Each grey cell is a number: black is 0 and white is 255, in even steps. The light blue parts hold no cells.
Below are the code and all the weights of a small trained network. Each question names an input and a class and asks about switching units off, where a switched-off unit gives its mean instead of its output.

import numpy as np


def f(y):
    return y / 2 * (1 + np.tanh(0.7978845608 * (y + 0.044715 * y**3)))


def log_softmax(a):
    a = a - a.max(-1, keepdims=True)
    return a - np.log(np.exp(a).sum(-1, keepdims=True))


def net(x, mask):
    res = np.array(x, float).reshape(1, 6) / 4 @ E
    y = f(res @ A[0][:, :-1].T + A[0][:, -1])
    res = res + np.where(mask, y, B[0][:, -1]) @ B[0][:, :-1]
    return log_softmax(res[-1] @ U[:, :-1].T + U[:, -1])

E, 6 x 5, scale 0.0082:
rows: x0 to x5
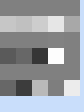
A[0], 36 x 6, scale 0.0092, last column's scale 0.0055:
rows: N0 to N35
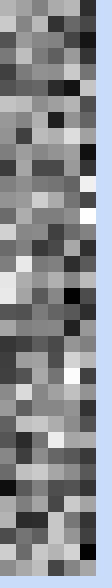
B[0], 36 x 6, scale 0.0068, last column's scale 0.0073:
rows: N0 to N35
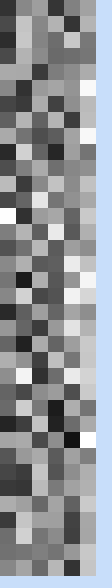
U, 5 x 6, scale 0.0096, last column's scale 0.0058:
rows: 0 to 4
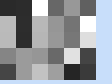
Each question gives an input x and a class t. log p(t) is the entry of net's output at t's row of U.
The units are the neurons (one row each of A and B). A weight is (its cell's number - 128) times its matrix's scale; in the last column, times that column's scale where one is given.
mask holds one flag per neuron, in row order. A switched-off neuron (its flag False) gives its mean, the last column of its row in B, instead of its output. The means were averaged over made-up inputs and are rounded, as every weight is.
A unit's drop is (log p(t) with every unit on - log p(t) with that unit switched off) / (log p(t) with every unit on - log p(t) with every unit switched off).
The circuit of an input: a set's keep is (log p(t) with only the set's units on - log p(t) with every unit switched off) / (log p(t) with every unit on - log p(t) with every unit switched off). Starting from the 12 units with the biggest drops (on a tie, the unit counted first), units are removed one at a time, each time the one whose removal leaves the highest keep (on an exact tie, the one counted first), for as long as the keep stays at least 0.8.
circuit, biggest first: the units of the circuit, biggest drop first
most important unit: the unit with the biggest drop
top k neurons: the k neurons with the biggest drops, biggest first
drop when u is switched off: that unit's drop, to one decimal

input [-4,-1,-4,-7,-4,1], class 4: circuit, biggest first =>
(N1, N7)
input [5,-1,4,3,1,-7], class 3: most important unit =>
N18
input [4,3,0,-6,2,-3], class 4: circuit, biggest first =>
(N1, N35)
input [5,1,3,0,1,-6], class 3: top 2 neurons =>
(N18, N16)
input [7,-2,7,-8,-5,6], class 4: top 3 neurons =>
(N7, N1, N35)
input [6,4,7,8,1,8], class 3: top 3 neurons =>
(N23, N8, N4)
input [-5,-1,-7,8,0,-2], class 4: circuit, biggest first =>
(N32, N33)
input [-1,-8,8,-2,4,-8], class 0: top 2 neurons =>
(N5, N30)
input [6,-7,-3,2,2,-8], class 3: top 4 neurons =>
(N18, N16, N20, N17)
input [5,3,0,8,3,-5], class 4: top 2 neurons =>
(N32, N33)
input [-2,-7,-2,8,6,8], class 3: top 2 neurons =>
(N23, N4)
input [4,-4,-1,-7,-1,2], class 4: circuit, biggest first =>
(N7, N1)
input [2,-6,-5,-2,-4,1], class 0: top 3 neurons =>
(N30, N27, N21)
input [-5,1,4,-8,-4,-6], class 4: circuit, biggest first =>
(N1)
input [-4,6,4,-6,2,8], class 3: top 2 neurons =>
(N23, N8)
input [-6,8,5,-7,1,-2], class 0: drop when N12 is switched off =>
0.1
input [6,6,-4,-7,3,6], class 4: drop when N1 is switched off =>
0.4
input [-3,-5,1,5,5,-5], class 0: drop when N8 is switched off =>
0.2
